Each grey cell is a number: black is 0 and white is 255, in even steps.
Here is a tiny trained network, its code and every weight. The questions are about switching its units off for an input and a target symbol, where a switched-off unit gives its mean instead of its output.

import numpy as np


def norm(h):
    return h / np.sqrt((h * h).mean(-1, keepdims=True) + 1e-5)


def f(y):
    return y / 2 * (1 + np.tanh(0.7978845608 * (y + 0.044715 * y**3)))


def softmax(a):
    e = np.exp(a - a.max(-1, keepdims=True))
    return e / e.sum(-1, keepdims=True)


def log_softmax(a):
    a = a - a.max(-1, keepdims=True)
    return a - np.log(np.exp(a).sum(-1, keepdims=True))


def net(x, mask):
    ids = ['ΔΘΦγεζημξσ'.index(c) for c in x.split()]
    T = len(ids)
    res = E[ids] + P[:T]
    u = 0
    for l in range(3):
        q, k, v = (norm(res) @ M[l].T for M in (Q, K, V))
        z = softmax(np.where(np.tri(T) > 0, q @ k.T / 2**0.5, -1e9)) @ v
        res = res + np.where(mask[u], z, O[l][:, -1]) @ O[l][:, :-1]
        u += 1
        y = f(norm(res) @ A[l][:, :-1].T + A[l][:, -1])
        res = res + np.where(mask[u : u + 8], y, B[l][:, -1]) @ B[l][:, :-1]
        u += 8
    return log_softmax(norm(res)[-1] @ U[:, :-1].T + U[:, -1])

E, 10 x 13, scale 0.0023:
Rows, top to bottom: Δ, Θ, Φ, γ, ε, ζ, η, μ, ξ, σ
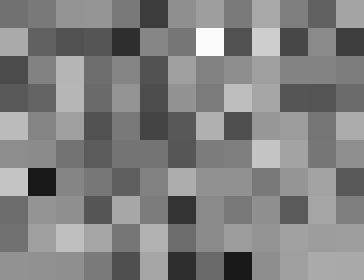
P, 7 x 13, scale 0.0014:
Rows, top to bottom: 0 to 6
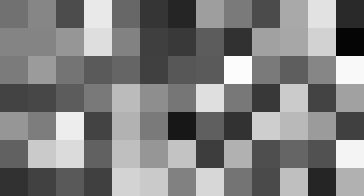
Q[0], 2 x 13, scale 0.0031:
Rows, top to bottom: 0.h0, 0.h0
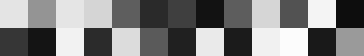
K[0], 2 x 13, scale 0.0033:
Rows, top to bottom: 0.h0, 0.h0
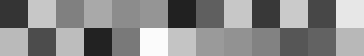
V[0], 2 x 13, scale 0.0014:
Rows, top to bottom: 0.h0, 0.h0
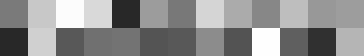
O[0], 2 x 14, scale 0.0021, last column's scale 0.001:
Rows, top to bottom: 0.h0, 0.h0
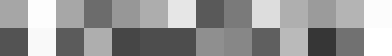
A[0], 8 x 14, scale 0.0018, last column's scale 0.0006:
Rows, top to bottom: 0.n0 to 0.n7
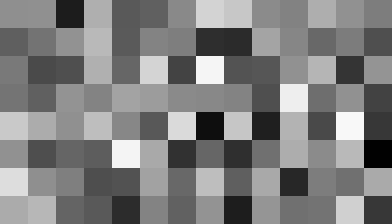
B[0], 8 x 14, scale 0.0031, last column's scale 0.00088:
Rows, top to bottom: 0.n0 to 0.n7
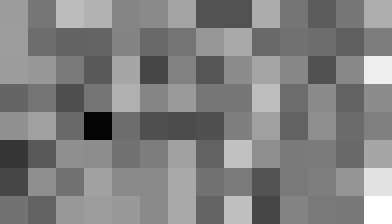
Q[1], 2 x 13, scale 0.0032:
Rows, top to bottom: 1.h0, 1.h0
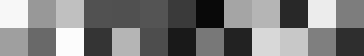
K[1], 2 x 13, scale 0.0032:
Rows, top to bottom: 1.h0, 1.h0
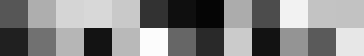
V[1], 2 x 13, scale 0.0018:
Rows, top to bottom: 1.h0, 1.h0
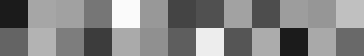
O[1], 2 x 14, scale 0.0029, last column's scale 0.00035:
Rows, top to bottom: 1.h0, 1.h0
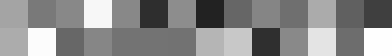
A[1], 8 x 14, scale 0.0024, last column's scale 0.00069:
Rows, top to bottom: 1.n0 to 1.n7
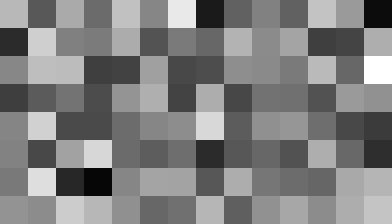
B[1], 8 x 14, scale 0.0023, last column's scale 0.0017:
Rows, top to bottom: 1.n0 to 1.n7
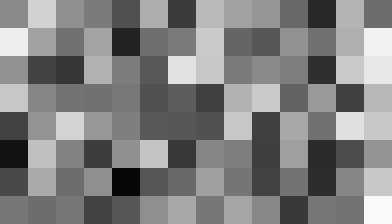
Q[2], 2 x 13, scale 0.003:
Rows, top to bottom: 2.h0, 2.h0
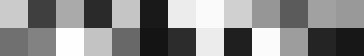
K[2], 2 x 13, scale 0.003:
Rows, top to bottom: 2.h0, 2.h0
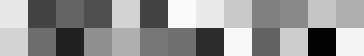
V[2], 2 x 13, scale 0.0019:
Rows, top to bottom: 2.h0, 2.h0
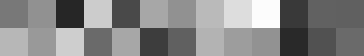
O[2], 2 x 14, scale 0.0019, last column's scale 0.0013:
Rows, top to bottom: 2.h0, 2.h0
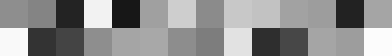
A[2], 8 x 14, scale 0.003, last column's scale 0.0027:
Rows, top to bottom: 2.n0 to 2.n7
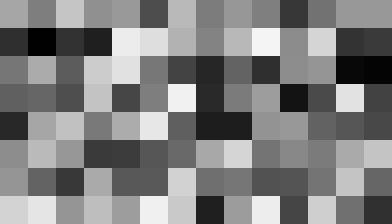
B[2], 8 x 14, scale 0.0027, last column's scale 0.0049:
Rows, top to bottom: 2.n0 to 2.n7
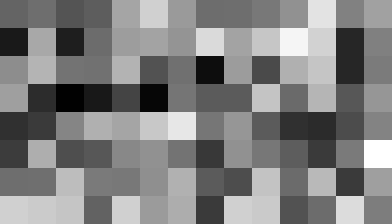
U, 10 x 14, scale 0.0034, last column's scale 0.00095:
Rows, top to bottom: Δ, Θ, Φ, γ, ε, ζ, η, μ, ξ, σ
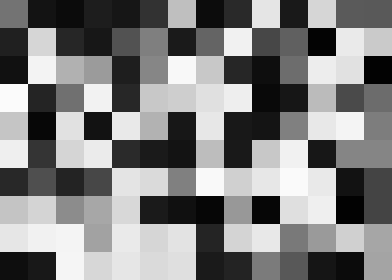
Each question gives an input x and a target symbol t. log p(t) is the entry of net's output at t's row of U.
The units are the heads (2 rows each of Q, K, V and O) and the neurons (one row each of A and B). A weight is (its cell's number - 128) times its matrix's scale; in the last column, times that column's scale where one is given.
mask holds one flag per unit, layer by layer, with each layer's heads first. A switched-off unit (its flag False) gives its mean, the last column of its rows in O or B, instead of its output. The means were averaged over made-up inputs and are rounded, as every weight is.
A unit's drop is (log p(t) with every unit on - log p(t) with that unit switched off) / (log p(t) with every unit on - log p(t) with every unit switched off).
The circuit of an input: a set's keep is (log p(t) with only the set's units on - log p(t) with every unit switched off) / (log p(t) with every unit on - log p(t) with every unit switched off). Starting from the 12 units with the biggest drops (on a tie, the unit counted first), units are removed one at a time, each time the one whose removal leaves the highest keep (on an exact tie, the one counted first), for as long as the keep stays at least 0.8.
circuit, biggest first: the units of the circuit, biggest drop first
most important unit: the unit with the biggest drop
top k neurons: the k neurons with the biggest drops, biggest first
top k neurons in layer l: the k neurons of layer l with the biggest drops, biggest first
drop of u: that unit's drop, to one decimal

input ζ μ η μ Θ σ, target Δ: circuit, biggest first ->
(1.n2 2.n3)
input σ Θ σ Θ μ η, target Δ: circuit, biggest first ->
(2.n3)
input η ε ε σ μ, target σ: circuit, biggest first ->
(1.h0 2.n4 0.n7)
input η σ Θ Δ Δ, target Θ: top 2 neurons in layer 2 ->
(2.n3 2.n5)
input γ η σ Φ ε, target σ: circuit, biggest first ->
(1.h0 2.n4 0.n7 1.n5)
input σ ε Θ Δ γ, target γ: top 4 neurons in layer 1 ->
(1.n1 1.n6 1.n2 1.n3)
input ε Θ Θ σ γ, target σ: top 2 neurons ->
(2.n4 1.n5)
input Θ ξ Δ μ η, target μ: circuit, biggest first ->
(1.h0 1.n5)
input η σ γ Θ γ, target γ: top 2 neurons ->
(1.n1 2.n3)
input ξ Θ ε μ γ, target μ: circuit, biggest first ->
(1.h0 2.n2)
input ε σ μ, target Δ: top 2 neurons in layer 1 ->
(1.n2 1.n4)
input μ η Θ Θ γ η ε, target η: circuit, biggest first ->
(0.h0 2.n1 1.n1)
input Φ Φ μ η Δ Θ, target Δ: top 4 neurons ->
(2.n3 0.n6 1.n5 0.n4)
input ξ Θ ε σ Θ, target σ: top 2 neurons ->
(2.n4 1.n5)
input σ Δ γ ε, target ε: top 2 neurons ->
(1.n2 1.n6)
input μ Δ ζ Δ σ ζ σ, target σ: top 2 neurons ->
(2.n4 1.n2)
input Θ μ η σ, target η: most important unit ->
0.h0
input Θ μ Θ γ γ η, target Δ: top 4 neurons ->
(1.n2 0.n4 2.n6 2.n3)
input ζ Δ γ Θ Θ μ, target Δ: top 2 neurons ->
(1.n2 2.n3)
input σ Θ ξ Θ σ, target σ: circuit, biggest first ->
(2.n4)
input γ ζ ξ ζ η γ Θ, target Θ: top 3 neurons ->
(1.n4 0.n2 1.n6)
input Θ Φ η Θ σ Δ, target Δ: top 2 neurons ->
(0.n4 2.n3)
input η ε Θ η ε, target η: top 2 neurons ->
(2.n1 1.n1)
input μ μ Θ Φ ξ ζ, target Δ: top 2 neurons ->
(1.n2 2.n3)
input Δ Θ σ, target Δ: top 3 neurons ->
(1.n2 2.n3 2.n6)
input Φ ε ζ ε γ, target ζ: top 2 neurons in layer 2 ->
(2.n5 2.n4)
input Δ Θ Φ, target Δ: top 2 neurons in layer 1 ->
(1.n2 1.n5)
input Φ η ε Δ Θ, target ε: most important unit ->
1.h0
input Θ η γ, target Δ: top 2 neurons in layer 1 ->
(1.n5 1.n2)
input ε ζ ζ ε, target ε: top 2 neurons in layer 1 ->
(1.n6 1.n2)
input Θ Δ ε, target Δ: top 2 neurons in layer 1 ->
(1.n5 1.n2)
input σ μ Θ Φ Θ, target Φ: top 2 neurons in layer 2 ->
(2.n3 2.n0)
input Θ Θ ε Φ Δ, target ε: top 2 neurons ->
(1.n6 2.n0)
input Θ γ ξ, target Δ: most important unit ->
1.n2
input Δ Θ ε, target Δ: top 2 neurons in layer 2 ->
(2.n6 2.n3)
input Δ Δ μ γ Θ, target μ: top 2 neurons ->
(2.n2 1.n5)
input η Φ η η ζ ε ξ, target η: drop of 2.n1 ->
0.6
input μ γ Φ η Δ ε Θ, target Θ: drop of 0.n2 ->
0.2
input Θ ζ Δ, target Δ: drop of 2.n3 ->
0.2
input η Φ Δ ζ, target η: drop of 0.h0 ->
0.1
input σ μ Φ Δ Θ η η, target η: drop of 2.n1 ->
0.5
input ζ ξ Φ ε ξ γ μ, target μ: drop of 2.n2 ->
0.2
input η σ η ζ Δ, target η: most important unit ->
2.n1
